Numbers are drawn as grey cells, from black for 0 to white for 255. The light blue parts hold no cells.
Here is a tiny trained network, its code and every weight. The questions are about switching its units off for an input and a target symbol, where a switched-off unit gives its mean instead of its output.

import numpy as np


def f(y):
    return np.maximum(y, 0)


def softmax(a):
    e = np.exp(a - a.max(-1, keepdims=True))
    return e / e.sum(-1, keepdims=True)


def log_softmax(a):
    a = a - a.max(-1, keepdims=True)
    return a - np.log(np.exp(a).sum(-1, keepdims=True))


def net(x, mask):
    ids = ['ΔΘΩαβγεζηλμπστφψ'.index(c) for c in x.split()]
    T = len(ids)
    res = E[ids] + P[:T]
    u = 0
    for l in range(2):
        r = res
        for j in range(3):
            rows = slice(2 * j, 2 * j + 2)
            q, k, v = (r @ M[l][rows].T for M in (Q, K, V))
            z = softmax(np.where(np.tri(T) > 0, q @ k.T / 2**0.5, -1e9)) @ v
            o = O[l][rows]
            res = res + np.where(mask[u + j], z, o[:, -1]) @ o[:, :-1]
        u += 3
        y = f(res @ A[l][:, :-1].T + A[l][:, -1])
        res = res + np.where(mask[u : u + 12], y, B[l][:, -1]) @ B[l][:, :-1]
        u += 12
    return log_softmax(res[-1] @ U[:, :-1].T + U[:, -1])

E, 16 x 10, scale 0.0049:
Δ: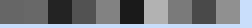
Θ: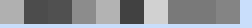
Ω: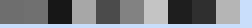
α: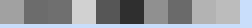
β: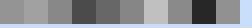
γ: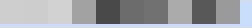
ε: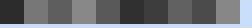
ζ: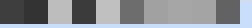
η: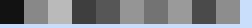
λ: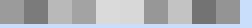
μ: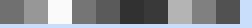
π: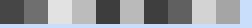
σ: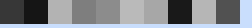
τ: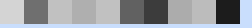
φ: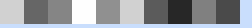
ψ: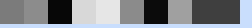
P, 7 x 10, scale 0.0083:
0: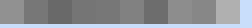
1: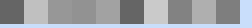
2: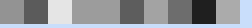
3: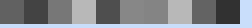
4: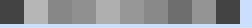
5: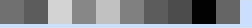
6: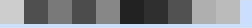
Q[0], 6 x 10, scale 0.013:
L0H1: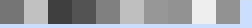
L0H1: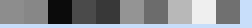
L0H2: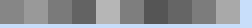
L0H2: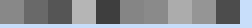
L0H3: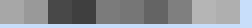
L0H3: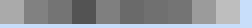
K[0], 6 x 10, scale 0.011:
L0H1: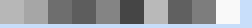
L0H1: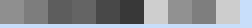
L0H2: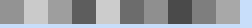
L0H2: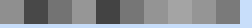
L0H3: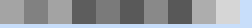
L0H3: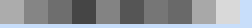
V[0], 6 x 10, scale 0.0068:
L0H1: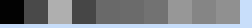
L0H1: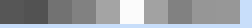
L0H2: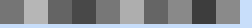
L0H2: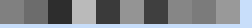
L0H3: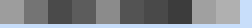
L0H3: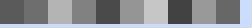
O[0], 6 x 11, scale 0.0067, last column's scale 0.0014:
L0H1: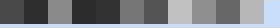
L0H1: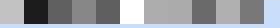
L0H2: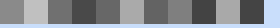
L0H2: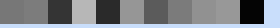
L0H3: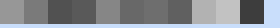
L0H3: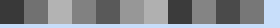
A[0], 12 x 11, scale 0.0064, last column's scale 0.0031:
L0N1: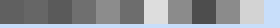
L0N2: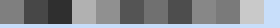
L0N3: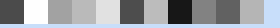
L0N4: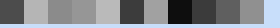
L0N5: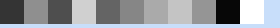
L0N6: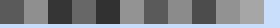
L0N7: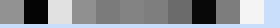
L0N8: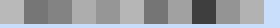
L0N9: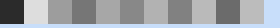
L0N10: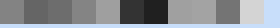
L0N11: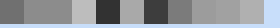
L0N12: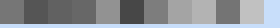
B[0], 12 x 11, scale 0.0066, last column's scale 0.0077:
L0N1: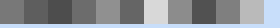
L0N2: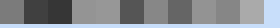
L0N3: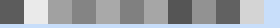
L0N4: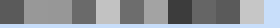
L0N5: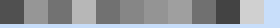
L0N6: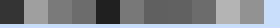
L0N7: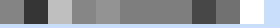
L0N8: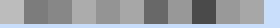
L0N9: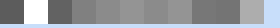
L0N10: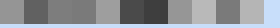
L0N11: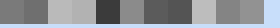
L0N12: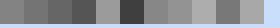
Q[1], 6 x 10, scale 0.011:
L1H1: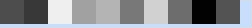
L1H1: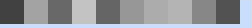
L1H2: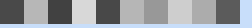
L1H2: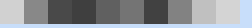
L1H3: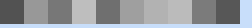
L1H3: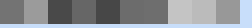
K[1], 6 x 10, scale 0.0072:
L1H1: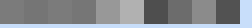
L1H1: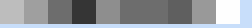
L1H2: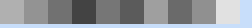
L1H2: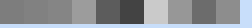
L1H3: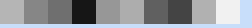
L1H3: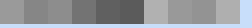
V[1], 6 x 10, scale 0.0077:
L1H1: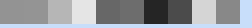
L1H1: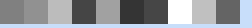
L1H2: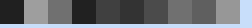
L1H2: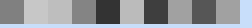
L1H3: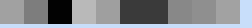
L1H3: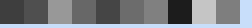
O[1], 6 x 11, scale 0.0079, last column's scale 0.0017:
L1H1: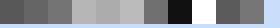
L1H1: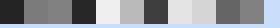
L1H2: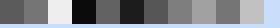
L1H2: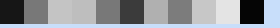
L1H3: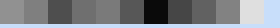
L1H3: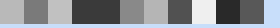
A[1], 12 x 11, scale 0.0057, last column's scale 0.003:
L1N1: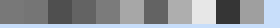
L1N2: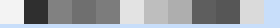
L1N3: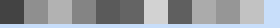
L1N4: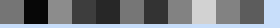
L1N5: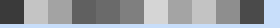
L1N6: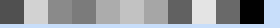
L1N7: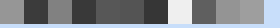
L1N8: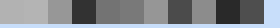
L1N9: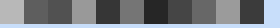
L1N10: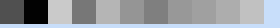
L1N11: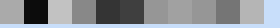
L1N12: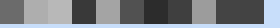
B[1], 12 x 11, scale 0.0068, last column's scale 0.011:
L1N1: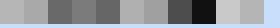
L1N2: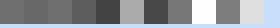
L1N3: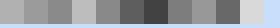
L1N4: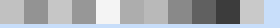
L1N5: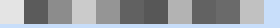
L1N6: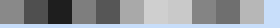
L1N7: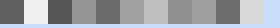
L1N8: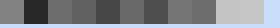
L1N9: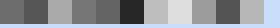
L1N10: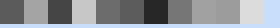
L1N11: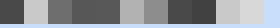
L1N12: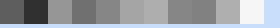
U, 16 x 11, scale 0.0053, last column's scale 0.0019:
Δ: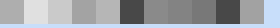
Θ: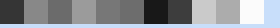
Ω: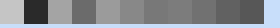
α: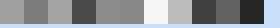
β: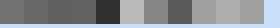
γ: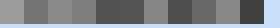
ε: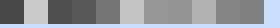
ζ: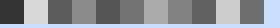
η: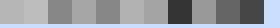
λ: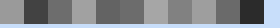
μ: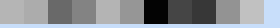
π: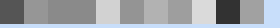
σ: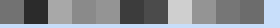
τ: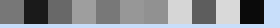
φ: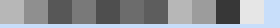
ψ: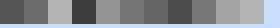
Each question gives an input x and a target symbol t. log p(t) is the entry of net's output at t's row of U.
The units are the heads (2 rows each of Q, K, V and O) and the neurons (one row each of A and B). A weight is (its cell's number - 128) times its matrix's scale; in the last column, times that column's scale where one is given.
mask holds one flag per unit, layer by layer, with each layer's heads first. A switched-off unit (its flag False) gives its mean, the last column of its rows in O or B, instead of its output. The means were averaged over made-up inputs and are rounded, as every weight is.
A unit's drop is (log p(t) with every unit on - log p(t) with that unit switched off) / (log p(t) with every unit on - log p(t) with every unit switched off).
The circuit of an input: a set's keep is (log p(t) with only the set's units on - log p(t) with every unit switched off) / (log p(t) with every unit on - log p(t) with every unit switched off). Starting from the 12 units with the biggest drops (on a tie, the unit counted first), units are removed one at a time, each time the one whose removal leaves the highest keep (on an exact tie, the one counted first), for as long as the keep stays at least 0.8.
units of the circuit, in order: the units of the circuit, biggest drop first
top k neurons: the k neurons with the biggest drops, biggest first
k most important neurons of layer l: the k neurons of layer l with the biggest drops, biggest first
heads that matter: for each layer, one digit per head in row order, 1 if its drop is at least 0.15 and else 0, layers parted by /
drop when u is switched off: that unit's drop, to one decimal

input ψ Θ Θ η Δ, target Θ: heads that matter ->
011 / 101
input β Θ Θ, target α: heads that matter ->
010 / 111
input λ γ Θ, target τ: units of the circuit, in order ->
L0H1, L1H3, L1H2, L0N8
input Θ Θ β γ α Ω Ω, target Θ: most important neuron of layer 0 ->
L0N5
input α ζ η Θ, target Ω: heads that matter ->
011 / 111
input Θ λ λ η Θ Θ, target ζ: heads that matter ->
100 / 110
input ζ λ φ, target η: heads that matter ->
100 / 110
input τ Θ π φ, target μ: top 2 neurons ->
L1N1, L0N10
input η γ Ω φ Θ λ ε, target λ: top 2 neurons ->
L1N9, L0N5
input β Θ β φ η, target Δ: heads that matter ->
010 / 110
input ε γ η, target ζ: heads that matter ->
101 / 110
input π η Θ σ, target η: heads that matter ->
010 / 101
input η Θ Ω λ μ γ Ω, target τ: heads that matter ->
001 / 011
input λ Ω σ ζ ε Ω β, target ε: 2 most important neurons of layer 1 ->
L1N7, L1N2
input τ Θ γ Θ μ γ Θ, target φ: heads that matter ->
001 / 110
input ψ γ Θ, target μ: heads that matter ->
101 / 001
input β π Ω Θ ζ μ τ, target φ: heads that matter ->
000 / 110
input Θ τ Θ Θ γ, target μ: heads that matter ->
001 / 011
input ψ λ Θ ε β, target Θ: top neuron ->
L0N6
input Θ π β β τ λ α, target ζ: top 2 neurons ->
L1N11, L1N7
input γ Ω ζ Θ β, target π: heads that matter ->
000 / 110
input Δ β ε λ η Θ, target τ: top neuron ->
L0N7
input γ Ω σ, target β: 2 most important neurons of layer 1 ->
L1N2, L1N11
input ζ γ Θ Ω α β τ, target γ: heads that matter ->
010 / 100
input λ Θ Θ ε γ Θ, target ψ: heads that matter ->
110 / 010
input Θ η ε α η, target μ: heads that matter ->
001 / 011
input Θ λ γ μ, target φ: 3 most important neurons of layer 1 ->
L1N9, L1N7, L1N11
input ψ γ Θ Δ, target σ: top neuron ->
L1N9
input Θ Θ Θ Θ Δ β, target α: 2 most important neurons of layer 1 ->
L1N10, L1N3
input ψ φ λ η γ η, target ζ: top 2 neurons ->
L1N11, L0N7
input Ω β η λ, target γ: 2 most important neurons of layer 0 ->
L0N6, L0N5
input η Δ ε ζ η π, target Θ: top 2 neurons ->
L1N10, L0N7
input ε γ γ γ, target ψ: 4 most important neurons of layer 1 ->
L1N12, L1N11, L1N8, L1N4
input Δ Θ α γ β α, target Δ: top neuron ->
L0N3
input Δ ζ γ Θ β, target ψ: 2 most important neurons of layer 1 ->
L1N12, L1N8
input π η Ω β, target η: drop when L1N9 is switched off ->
0.1
